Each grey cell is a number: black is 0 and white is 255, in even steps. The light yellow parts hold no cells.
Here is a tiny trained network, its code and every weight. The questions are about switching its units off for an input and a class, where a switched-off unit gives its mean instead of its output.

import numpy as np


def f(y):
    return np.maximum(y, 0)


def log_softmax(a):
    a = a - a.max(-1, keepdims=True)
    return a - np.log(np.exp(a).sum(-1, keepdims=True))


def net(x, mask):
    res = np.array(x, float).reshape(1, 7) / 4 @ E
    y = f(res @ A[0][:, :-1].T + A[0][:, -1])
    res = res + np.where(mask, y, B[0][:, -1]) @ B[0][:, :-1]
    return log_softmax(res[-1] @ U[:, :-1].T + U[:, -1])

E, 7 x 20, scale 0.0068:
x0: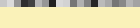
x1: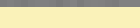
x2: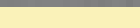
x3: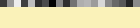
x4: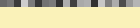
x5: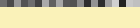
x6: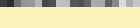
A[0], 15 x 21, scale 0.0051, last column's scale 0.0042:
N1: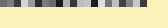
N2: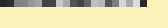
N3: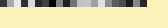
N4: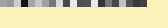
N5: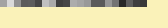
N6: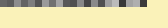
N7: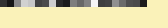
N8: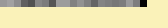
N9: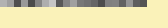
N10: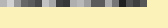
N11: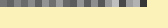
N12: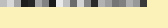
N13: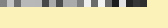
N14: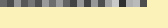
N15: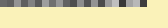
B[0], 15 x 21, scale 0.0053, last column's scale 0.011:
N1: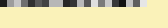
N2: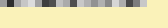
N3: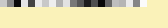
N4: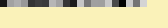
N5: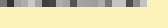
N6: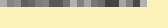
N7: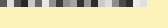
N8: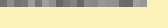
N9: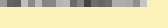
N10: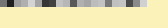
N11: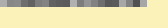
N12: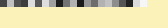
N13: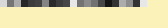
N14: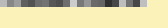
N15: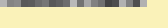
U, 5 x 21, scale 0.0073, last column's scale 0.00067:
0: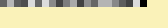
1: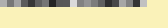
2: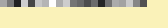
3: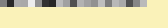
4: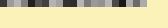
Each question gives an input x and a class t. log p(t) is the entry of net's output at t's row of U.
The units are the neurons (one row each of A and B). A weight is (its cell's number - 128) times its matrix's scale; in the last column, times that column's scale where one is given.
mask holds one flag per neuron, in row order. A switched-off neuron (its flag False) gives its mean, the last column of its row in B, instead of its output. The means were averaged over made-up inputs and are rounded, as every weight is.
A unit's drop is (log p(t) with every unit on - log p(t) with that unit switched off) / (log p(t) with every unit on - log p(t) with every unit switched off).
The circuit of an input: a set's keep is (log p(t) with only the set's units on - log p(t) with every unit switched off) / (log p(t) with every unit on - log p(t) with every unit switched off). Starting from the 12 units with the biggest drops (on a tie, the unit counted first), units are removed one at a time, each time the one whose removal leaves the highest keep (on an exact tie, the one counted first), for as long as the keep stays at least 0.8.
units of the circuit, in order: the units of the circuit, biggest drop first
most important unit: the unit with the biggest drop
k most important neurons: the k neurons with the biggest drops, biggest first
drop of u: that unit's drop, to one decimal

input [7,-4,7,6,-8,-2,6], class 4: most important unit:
N4
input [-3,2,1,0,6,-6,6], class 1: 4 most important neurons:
N13; N4; N10; N5
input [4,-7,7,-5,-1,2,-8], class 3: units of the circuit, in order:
N10; N5
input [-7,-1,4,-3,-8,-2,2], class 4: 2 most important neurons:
N4; N12
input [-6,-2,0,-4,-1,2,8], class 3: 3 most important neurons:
N2; N12; N3
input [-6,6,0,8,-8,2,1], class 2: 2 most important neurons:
N3; N1
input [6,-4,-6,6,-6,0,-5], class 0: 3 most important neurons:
N12; N1; N9
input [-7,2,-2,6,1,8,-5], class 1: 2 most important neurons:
N14; N12
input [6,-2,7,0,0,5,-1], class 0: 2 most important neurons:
N12; N13
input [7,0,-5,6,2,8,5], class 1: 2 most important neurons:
N14; N7
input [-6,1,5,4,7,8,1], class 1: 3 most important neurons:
N14; N15; N6
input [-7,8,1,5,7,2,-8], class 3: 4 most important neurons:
N10; N5; N12; N4
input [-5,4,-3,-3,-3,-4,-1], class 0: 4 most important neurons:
N7; N3; N1; N14
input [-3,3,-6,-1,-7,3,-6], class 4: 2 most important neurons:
N4; N2
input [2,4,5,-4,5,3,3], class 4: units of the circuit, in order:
N3; N1
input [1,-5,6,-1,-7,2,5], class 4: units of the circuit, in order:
N4
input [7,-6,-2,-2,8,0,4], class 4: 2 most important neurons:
N1; N7
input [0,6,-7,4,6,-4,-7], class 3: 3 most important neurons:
N10; N5; N4
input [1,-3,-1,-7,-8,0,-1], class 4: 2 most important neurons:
N4; N3
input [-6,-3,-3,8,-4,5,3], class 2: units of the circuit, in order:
N3
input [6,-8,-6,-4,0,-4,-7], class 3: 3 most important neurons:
N10; N5; N7
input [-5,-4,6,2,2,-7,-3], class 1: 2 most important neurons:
N13; N12
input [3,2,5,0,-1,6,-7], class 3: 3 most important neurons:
N10; N5; N13
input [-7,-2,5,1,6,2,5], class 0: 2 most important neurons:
N7; N4
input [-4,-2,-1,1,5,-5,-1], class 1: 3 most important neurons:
N13; N4; N12
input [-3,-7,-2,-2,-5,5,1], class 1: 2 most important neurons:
N1; N14
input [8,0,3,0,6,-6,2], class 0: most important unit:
N12
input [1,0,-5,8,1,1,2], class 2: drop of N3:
0.7
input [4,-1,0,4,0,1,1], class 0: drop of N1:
0.1
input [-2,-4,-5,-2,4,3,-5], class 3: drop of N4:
0.2
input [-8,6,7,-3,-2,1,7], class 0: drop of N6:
0.0
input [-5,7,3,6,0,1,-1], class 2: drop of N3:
1.5
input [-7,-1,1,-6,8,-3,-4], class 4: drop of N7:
-0.1
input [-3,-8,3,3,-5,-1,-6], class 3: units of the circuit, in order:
N10
